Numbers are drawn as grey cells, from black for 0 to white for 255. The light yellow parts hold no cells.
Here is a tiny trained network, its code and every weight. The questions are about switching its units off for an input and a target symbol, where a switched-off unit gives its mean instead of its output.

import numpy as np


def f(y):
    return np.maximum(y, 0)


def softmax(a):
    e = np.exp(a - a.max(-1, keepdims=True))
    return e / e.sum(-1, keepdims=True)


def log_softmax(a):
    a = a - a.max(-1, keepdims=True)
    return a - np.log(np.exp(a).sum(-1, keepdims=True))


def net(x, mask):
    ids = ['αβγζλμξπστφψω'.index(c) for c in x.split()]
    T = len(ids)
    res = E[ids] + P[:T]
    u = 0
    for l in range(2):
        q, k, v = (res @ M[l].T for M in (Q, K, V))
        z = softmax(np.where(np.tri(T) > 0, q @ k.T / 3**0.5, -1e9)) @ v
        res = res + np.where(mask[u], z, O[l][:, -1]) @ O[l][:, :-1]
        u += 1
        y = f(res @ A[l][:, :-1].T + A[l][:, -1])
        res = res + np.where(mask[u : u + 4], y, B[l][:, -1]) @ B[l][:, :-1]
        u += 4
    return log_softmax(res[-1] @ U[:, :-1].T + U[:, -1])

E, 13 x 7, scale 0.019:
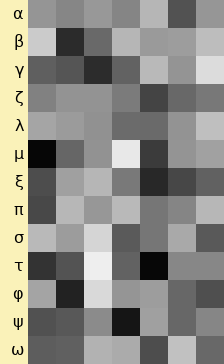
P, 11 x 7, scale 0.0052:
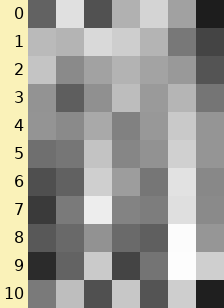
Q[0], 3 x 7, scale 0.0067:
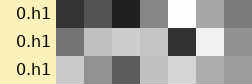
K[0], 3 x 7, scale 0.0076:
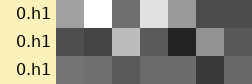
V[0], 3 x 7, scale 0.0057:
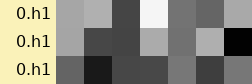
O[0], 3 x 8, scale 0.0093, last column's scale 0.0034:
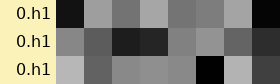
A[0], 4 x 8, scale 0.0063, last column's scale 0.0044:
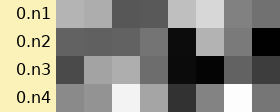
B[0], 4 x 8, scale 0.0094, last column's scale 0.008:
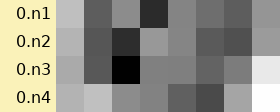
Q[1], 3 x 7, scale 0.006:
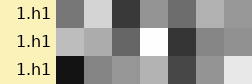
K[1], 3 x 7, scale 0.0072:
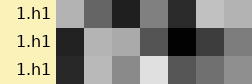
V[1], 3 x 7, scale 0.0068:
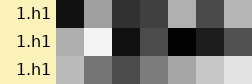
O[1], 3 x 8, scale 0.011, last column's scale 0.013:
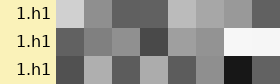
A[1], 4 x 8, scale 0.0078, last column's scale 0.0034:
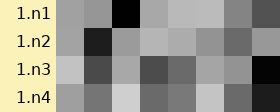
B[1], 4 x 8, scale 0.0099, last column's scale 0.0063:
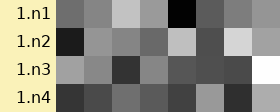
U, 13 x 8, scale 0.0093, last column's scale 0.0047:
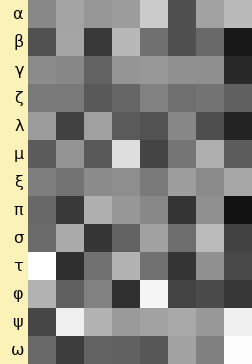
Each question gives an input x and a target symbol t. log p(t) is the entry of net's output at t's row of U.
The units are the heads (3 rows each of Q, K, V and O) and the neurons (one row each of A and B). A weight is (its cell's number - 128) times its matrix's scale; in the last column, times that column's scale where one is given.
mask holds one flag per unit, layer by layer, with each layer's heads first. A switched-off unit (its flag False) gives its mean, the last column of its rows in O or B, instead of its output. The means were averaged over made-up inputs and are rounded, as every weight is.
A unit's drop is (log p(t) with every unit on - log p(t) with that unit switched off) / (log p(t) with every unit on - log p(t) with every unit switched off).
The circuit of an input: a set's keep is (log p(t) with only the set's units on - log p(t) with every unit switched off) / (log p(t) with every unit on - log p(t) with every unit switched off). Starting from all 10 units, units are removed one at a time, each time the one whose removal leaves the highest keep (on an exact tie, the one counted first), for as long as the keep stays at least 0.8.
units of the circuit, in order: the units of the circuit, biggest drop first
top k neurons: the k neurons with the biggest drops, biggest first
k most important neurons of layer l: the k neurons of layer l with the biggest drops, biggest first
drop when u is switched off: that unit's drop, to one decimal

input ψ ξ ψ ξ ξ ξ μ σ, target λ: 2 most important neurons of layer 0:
0.n3, 0.n1
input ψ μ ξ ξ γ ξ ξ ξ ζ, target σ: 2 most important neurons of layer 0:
0.n3, 0.n4
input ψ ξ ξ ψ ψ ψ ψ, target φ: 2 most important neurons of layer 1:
1.n2, 1.n1
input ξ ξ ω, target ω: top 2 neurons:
1.n4, 0.n3
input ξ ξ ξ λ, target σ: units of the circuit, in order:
1.h1, 0.n3, 1.n3
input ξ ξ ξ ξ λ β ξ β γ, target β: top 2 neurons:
0.n1, 0.n4
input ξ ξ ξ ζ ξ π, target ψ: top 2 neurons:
0.n3, 1.n3
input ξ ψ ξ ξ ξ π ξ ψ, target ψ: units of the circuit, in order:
0.h1, 0.n3
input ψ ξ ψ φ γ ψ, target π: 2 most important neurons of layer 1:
1.n2, 1.n3
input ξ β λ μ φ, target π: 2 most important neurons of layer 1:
1.n2, 1.n3
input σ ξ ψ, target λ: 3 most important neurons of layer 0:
0.n3, 0.n4, 0.n1
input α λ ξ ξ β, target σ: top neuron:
1.n2
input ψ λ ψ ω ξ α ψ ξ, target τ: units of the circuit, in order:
0.h1, 0.n3
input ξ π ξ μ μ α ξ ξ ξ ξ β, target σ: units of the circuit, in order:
1.h1, 1.n2
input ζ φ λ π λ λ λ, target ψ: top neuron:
0.n4
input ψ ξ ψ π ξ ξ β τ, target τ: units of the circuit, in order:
0.h1, 0.n4
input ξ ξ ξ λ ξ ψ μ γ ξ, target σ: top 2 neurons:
0.n3, 0.n4
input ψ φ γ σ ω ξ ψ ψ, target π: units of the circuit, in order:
1.h1, 0.n3, 0.h1
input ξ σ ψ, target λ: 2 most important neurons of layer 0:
0.n3, 0.n1
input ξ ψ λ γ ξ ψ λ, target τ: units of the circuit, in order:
0.h1
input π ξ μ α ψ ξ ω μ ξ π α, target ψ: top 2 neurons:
0.n3, 1.n3
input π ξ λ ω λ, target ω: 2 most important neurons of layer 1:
1.n4, 1.n2
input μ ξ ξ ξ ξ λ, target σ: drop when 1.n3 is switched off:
0.3
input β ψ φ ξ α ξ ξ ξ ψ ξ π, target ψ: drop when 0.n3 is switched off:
0.7
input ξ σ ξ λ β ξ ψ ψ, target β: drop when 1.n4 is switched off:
0.0
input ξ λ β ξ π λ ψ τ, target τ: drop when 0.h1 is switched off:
0.2
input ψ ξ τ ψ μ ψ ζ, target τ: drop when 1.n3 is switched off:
0.1
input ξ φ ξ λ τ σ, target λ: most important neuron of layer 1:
1.n4
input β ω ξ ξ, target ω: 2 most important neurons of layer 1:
1.n2, 1.n3
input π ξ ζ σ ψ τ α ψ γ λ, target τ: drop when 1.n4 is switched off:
-0.1
